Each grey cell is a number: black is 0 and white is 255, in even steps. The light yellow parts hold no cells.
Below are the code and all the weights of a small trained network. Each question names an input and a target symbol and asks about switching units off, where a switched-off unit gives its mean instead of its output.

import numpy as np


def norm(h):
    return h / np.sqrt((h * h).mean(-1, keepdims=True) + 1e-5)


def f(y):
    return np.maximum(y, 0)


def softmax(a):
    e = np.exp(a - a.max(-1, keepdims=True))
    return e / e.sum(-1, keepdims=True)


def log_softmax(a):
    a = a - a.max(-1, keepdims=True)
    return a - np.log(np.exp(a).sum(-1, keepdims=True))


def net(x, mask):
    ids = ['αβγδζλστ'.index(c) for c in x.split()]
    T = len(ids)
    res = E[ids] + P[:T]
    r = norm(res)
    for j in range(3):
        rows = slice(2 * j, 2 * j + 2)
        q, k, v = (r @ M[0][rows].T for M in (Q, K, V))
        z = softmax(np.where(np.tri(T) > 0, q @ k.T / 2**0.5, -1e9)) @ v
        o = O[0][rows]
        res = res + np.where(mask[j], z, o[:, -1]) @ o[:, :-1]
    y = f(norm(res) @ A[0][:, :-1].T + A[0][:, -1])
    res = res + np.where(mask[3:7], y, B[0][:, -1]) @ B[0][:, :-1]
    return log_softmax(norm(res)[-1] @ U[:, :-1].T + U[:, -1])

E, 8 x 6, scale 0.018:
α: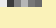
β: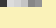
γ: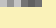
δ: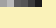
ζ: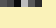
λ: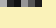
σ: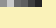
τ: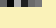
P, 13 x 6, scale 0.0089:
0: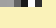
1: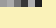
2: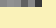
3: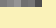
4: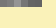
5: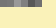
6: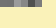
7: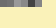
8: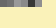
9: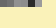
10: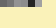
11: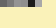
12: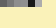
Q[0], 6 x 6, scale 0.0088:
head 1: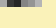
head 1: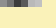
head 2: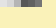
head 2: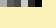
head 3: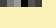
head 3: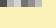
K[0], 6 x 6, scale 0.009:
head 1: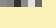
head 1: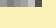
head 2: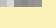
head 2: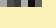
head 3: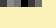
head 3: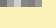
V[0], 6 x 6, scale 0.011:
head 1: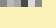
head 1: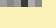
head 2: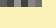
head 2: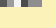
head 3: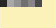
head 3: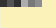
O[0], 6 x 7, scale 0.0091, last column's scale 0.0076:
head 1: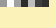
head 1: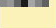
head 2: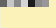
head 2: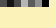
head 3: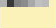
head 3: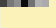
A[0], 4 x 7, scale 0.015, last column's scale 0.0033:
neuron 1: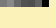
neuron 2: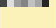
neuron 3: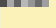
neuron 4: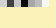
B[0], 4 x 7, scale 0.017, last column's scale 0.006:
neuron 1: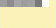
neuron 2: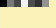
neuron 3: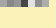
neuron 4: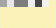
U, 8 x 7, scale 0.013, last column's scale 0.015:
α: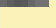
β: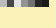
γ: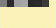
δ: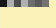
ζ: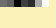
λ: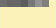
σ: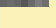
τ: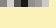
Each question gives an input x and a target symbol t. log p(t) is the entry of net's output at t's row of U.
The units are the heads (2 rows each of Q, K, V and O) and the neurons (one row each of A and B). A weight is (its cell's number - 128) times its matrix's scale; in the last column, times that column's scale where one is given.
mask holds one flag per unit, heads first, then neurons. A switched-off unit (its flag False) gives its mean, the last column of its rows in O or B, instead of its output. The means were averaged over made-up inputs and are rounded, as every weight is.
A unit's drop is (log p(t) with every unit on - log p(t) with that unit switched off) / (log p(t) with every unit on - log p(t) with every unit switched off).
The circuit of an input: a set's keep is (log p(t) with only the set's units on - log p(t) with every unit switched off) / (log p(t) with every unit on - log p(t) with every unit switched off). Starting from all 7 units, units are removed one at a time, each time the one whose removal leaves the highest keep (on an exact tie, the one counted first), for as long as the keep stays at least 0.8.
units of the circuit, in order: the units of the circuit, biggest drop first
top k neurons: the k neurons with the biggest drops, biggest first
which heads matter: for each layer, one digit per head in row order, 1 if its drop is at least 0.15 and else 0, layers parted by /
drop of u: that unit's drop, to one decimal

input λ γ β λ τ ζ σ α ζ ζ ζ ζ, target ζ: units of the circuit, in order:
(neuron 4; head 3)
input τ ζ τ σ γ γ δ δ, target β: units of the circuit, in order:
(neuron 4; neuron 1)
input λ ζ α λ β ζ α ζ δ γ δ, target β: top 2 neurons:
(neuron 1; neuron 4)
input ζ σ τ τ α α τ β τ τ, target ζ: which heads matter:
010
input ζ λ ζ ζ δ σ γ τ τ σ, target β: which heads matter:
000
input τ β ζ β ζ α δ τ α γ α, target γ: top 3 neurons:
(neuron 4; neuron 1; neuron 3)
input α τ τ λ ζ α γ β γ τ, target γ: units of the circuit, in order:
(head 2)
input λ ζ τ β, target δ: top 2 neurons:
(neuron 2; neuron 1)
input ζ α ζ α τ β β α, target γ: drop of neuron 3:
0.2
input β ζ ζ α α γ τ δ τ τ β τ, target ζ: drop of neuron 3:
0.0
